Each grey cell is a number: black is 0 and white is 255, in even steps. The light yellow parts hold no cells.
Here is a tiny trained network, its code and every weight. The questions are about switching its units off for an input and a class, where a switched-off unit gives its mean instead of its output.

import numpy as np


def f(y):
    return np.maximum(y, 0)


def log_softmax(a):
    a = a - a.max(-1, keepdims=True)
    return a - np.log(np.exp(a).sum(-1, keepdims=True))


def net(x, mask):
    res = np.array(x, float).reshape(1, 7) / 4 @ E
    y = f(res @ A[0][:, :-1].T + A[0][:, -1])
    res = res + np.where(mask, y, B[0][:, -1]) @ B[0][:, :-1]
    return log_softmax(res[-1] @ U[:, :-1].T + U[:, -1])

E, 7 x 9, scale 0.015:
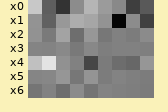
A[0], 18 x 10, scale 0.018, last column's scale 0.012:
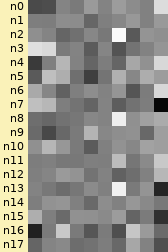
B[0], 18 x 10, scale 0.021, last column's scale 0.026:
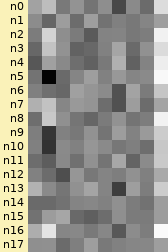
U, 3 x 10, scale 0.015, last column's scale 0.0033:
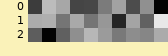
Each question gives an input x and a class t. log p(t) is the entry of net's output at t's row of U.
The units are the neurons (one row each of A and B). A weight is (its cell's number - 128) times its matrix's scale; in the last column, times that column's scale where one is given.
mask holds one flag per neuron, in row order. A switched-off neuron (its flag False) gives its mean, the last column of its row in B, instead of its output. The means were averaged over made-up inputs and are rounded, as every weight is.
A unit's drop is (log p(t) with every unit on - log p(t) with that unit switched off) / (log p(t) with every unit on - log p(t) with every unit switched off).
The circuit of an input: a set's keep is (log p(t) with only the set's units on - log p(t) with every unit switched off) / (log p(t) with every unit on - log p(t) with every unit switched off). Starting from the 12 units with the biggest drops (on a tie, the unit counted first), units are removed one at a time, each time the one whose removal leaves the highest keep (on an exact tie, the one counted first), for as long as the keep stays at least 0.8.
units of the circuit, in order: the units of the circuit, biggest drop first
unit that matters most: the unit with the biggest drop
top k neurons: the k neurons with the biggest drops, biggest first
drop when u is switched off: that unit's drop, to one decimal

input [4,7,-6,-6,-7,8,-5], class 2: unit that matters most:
n9
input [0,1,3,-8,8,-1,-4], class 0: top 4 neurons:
[n3; n13; n0; n16]
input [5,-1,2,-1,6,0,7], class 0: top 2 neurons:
[n3; n13]
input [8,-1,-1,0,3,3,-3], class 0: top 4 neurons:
[n3; n15; n0; n16]
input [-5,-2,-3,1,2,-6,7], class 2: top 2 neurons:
[n5; n2]
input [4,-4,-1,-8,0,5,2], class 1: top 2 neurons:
[n4; n13]
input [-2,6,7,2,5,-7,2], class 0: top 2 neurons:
[n3; n13]
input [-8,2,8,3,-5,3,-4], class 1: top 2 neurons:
[n16; n0]
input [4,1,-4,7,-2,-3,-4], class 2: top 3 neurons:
[n16; n2; n8]
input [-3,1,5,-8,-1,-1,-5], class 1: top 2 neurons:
[n3; n8]
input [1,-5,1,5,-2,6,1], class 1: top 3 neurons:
[n13; n4; n3]
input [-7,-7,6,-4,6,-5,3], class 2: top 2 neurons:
[n5; n10]
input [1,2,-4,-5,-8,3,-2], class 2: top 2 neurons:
[n9; n16]
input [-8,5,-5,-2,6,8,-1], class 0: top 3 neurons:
[n4; n3; n13]
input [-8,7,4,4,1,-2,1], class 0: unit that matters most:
n4
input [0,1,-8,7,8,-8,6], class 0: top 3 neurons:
[n3; n13; n0]
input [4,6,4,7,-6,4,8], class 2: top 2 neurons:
[n9; n16]
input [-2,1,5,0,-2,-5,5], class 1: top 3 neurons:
[n3; n8; n11]
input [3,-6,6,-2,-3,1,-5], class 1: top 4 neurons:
[n13; n4; n3; n6]
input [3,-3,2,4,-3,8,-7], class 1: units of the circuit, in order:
[n4]
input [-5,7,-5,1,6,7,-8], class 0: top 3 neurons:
[n3; n4; n13]
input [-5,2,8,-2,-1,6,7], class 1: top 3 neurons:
[n16; n3; n8]
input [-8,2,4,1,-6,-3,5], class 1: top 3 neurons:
[n16; n0; n3]
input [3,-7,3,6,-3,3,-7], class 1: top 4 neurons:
[n13; n4; n3; n6]
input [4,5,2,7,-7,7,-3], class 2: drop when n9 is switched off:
0.7
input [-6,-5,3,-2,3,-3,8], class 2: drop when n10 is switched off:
0.2
